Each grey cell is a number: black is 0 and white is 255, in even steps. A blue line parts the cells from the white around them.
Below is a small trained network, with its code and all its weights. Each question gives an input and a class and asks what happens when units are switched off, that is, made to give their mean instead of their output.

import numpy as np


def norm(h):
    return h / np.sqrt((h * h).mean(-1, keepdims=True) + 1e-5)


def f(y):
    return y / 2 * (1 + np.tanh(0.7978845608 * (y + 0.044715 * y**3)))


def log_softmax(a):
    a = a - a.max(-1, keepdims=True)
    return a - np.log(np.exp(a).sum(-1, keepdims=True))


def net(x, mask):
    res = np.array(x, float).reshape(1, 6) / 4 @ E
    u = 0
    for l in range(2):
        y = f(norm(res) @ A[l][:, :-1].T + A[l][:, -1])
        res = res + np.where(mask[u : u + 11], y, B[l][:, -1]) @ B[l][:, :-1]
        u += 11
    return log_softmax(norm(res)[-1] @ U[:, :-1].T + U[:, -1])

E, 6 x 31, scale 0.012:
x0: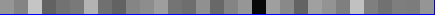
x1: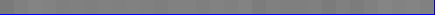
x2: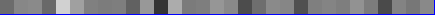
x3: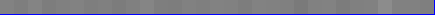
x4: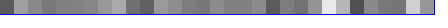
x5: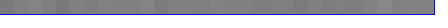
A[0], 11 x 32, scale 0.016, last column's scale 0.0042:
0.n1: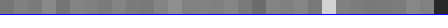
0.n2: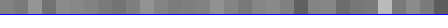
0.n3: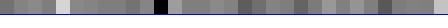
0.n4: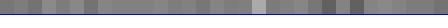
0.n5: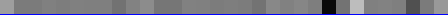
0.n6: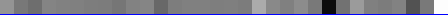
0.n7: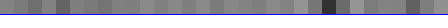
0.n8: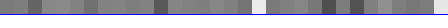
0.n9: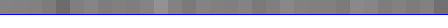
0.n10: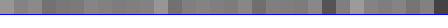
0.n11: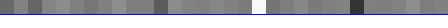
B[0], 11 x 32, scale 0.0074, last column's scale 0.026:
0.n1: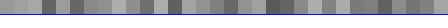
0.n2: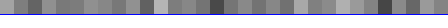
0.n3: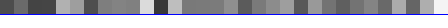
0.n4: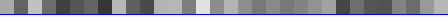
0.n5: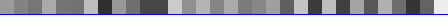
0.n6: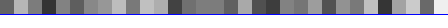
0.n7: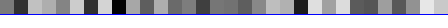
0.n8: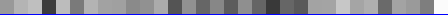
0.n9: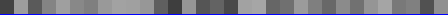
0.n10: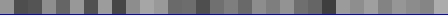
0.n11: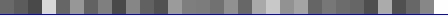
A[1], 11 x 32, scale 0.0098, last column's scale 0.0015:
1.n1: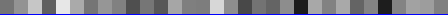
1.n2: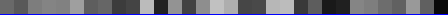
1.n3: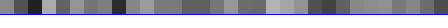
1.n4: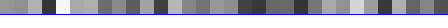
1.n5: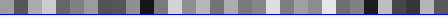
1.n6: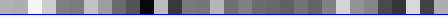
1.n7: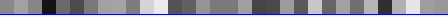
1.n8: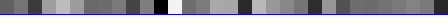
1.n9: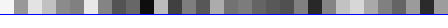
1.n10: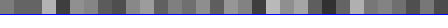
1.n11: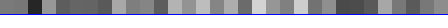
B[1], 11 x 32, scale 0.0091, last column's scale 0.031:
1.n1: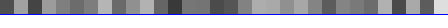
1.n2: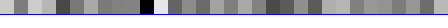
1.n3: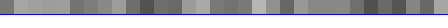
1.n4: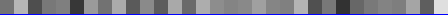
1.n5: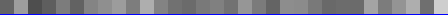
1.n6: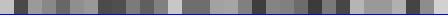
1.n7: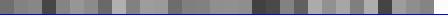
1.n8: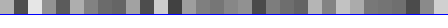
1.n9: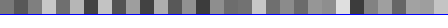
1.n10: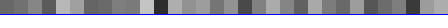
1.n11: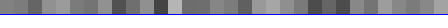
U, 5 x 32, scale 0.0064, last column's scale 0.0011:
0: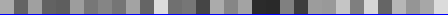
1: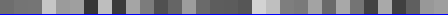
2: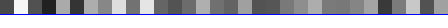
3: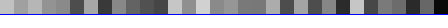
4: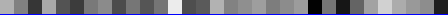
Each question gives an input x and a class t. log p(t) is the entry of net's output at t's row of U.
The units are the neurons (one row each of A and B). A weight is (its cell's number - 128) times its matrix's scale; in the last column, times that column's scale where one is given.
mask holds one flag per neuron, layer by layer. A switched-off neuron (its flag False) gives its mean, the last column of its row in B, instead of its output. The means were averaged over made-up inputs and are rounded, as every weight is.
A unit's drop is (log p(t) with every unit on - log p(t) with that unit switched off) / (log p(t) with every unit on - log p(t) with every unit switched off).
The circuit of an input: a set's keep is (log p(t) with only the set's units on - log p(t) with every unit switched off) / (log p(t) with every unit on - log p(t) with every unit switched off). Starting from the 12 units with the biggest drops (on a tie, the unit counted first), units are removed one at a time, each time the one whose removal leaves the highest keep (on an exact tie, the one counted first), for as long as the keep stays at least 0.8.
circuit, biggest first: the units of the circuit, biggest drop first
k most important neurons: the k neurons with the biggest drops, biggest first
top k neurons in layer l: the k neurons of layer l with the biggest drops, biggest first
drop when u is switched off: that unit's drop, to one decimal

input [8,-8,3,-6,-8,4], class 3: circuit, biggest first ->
0.n5
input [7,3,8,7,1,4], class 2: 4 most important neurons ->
0.n11; 0.n5; 1.n4; 1.n6
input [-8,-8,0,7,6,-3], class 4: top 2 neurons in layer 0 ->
0.n3; 0.n11
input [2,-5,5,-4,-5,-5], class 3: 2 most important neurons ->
0.n5; 0.n8
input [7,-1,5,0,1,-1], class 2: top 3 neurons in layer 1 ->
1.n4; 1.n6; 1.n1
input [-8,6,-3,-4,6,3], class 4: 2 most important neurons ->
0.n11; 0.n3
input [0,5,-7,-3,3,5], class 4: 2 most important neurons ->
0.n6; 0.n8
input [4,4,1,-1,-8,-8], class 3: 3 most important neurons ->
0.n5; 0.n8; 0.n10
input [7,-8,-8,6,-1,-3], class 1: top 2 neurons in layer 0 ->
0.n6; 0.n8
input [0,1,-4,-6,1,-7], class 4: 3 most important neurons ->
0.n6; 0.n8; 0.n3
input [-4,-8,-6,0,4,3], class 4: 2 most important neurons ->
0.n11; 0.n6
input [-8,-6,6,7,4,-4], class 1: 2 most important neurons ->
0.n11; 1.n8
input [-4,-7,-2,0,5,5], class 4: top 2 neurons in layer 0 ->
0.n11; 0.n3
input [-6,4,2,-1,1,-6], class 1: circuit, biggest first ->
0.n11
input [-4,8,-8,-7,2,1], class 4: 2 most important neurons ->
0.n6; 0.n11
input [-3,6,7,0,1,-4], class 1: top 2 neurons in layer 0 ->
0.n11; 0.n6
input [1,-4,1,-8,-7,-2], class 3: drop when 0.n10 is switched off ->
0.3
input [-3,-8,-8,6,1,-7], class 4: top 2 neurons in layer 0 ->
0.n6; 0.n11
